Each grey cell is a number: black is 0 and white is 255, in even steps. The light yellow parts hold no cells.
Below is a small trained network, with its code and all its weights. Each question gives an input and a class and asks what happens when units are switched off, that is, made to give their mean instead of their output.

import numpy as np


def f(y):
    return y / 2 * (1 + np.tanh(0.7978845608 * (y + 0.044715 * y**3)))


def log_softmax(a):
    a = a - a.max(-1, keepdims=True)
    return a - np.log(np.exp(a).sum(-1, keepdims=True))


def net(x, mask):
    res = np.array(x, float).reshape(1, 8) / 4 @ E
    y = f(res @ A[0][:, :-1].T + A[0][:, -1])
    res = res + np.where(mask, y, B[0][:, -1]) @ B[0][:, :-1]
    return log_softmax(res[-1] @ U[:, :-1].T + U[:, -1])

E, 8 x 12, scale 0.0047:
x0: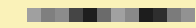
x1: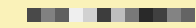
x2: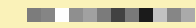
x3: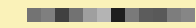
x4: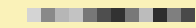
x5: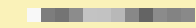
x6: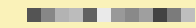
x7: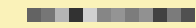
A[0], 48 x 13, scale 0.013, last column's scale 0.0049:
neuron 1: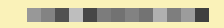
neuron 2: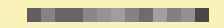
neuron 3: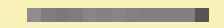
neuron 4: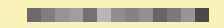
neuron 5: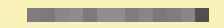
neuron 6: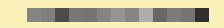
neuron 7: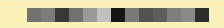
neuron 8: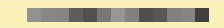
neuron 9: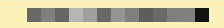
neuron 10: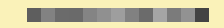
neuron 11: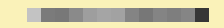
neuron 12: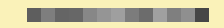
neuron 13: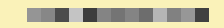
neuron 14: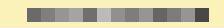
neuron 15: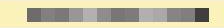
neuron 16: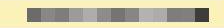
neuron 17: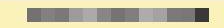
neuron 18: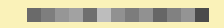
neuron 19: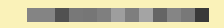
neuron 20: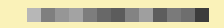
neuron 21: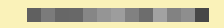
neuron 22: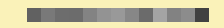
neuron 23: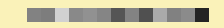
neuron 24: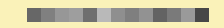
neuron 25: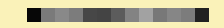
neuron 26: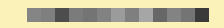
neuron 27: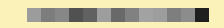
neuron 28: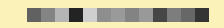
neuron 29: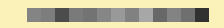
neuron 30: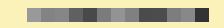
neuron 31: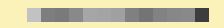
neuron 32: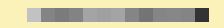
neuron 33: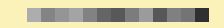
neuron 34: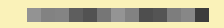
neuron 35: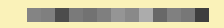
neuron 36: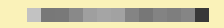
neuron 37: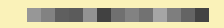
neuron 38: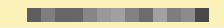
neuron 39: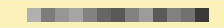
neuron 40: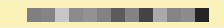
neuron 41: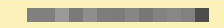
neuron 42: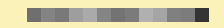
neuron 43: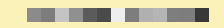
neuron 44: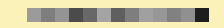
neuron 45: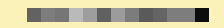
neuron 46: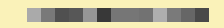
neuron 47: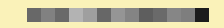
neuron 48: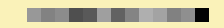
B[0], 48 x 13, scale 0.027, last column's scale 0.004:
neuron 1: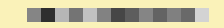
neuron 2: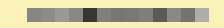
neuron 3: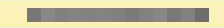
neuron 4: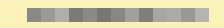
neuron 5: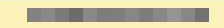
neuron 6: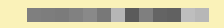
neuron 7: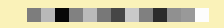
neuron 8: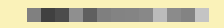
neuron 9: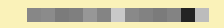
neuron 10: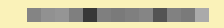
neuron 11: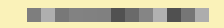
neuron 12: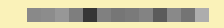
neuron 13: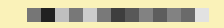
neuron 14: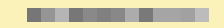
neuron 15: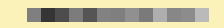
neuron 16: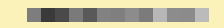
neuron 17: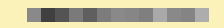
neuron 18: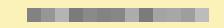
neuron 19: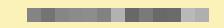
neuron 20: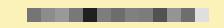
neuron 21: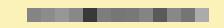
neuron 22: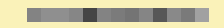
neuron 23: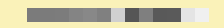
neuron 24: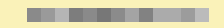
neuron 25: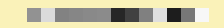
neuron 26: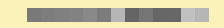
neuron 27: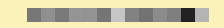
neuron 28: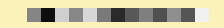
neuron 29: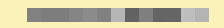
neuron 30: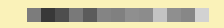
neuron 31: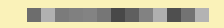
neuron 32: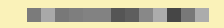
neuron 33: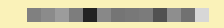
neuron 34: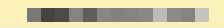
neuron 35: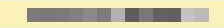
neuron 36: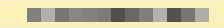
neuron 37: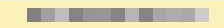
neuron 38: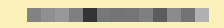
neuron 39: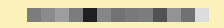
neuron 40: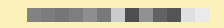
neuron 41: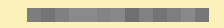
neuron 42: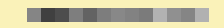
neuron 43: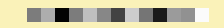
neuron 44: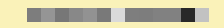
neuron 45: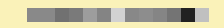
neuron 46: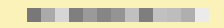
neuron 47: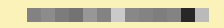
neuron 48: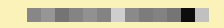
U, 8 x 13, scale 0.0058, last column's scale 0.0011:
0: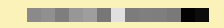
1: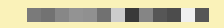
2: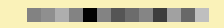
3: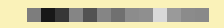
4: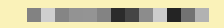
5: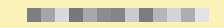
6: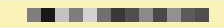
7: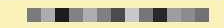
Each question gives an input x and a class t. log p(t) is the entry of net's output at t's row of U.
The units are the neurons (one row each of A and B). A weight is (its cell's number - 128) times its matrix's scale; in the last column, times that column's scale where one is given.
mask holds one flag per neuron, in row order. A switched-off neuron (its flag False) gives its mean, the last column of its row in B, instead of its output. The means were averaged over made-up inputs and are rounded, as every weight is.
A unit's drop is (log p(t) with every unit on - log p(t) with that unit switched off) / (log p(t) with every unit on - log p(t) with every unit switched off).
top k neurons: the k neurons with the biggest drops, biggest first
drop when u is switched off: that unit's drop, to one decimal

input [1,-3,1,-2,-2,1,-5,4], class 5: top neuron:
neuron 46
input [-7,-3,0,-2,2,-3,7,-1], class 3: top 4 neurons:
neuron 16; neuron 15; neuron 42; neuron 17
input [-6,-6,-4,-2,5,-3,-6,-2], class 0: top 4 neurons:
neuron 48; neuron 27; neuron 44; neuron 30
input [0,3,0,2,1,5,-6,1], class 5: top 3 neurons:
neuron 46; neuron 25; neuron 37
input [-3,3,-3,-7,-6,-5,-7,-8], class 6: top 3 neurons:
neuron 13; neuron 1; neuron 7
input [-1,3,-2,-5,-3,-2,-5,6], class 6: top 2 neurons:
neuron 28; neuron 7
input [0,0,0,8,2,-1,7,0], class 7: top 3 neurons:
neuron 7; neuron 46; neuron 37
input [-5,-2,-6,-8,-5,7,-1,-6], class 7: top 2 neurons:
neuron 43; neuron 25
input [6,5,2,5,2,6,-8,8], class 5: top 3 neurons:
neuron 46; neuron 37; neuron 13
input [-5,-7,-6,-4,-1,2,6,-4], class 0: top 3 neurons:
neuron 48; neuron 27; neuron 44
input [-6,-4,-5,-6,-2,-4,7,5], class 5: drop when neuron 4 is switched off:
0.2
